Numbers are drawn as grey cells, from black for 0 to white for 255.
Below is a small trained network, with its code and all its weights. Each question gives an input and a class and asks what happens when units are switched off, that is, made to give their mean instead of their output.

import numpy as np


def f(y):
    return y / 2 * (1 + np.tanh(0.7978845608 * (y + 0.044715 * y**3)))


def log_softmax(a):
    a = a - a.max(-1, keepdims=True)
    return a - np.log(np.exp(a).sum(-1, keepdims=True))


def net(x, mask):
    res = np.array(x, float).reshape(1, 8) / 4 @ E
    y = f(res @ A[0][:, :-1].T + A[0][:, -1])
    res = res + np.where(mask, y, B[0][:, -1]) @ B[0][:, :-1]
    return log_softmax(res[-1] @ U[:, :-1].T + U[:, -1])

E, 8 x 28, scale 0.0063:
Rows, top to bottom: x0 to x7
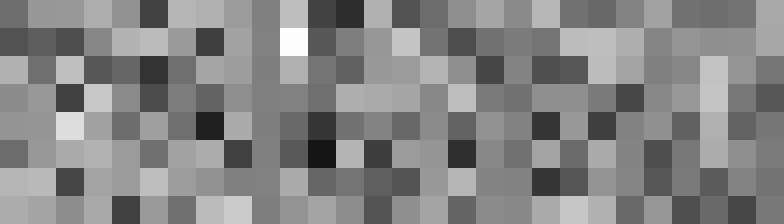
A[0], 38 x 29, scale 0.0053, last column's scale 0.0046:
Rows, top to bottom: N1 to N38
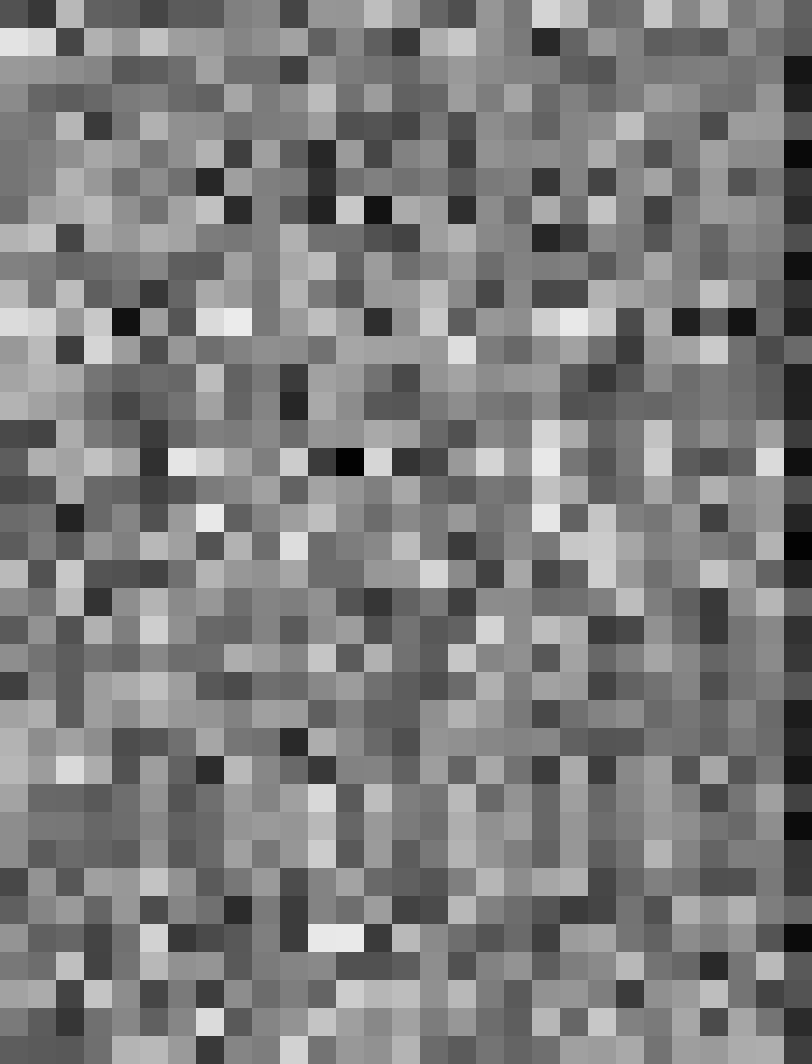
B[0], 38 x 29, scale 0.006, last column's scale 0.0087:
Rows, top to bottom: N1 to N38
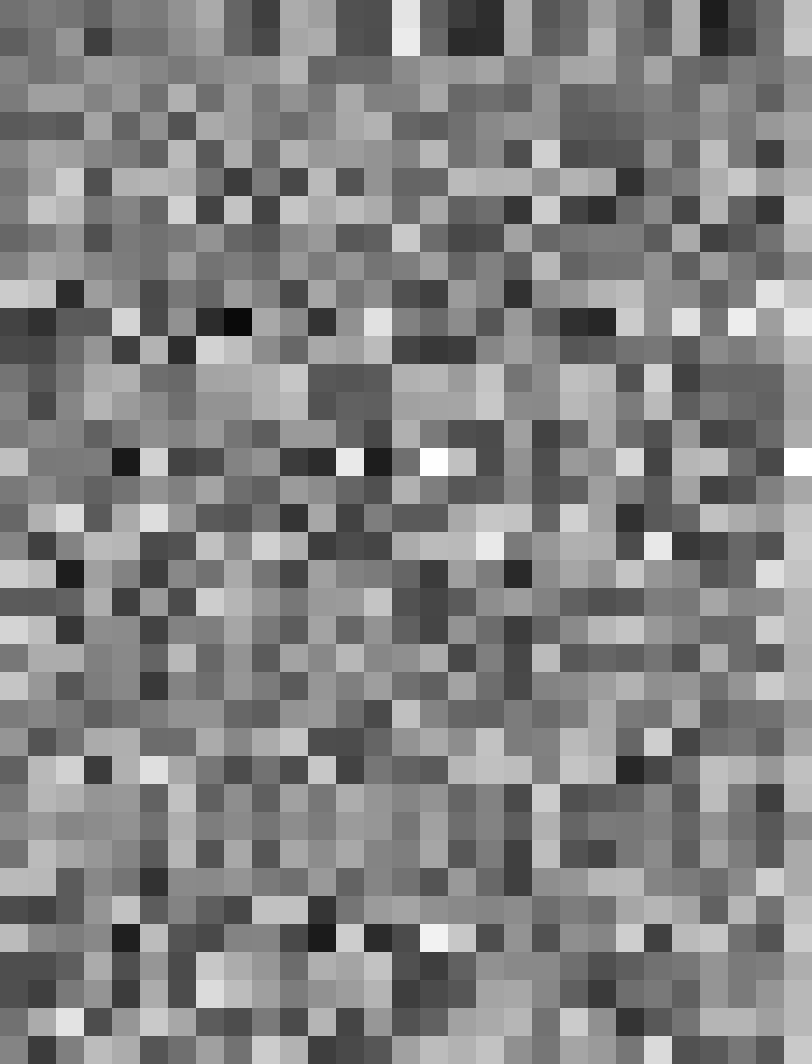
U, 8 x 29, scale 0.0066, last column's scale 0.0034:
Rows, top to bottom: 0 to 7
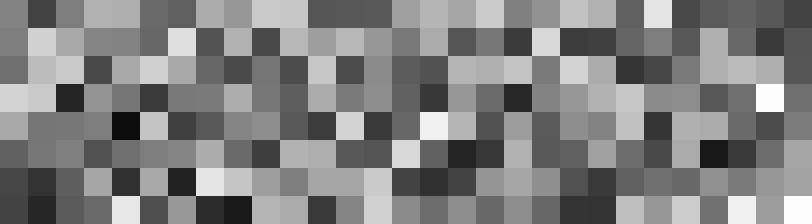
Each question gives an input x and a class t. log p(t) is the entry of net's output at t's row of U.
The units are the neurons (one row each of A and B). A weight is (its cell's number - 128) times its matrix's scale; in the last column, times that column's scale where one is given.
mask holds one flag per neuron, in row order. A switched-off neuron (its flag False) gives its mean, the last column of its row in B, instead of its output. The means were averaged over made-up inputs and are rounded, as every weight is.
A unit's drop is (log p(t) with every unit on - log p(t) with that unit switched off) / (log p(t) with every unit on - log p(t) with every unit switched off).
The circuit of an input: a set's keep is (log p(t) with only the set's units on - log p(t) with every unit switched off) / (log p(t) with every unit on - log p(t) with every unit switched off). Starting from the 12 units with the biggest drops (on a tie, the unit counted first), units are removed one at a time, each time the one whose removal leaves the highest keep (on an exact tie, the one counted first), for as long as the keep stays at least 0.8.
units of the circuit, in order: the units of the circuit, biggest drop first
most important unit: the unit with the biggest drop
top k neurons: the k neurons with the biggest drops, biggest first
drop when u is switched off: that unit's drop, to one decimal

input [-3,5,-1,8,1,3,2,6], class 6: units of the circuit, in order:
(N36)
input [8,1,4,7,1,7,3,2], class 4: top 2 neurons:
(N17, N29)
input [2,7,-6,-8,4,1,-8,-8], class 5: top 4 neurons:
(N1, N16, N12, N18)
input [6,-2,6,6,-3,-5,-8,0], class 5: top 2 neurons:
(N1, N16)
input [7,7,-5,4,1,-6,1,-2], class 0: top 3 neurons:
(N20, N38, N34)
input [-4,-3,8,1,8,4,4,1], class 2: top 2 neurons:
(N28, N7)
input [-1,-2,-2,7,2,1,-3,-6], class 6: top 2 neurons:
(N36, N13)
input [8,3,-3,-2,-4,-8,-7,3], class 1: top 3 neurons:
(N29, N31, N24)
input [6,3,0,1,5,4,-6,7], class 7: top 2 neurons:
(N12, N34)
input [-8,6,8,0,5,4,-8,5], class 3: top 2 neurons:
(N21, N11)
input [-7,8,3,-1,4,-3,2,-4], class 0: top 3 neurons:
(N38, N20, N17)
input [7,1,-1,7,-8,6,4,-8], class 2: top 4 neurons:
(N19, N37, N12, N34)
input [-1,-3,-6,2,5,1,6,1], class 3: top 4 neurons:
(N23, N32, N25, N1)
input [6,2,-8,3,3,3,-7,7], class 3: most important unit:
N23
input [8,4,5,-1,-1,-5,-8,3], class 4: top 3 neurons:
(N17, N2, N9)
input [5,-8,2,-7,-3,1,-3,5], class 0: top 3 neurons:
(N14, N27, N15)
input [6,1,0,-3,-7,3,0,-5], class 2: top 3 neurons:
(N19, N37, N34)
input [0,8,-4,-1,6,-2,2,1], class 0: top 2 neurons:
(N20, N38)
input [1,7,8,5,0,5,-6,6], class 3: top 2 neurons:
(N21, N11)
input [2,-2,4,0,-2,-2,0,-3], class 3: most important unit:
N12
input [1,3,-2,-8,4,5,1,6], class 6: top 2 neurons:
(N22, N35)
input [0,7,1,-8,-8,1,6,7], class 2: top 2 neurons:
(N19, N37)
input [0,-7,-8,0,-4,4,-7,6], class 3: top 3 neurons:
(N23, N32, N25)
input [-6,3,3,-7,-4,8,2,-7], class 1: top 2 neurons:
(N8, N6)
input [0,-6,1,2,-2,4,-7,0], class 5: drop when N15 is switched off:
-0.1
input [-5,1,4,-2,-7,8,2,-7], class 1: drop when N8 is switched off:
0.9
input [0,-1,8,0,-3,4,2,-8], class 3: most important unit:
N21
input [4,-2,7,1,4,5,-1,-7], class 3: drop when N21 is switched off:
0.7
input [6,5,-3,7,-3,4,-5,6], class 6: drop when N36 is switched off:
0.7
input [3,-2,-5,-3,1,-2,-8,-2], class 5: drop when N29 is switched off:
0.0
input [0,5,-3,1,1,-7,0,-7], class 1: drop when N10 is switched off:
0.1
